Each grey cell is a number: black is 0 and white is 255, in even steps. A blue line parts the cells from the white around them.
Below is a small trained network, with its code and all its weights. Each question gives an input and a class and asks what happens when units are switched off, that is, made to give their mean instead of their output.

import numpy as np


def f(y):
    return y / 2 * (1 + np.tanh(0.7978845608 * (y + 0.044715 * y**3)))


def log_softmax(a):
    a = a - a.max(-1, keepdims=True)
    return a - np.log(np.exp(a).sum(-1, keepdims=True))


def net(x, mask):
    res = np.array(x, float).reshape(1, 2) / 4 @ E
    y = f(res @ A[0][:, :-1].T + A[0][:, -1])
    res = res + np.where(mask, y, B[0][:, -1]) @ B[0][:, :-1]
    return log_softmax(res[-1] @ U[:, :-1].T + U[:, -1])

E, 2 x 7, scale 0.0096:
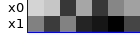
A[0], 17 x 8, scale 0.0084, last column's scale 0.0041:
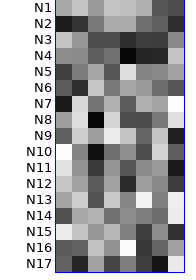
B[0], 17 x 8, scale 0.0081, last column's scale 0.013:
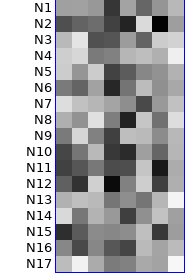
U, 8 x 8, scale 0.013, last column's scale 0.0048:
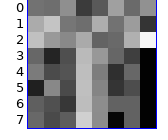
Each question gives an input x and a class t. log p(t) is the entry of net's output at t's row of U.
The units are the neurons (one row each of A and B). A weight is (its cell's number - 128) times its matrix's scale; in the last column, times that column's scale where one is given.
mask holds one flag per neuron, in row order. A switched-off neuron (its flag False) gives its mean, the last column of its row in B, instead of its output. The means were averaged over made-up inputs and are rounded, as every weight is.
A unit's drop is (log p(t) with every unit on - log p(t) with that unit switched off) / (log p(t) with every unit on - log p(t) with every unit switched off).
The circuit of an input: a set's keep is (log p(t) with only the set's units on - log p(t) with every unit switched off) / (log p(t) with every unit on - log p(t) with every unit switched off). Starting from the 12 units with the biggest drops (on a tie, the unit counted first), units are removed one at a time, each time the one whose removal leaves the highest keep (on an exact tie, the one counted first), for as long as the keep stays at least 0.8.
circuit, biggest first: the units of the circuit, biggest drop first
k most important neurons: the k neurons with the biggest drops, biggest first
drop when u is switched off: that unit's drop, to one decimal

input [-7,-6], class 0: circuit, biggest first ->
[N2]
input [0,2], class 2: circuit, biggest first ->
[N9 N12]
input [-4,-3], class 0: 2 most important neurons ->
[N4 N3]
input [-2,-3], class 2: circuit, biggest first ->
[N4 N3 N12 N11]
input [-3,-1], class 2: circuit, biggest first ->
[N12 N9]
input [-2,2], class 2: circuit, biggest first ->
[N9 N12]
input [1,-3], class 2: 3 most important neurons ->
[N4 N3 N17]
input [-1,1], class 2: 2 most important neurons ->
[N9 N12]
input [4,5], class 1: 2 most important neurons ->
[N3 N4]
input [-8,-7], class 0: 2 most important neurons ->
[N2 N16]
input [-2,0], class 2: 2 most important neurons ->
[N12 N11]
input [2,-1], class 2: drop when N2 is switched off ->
0.2
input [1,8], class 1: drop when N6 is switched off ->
0.0
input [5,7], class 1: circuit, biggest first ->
[N3]
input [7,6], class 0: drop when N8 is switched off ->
0.1
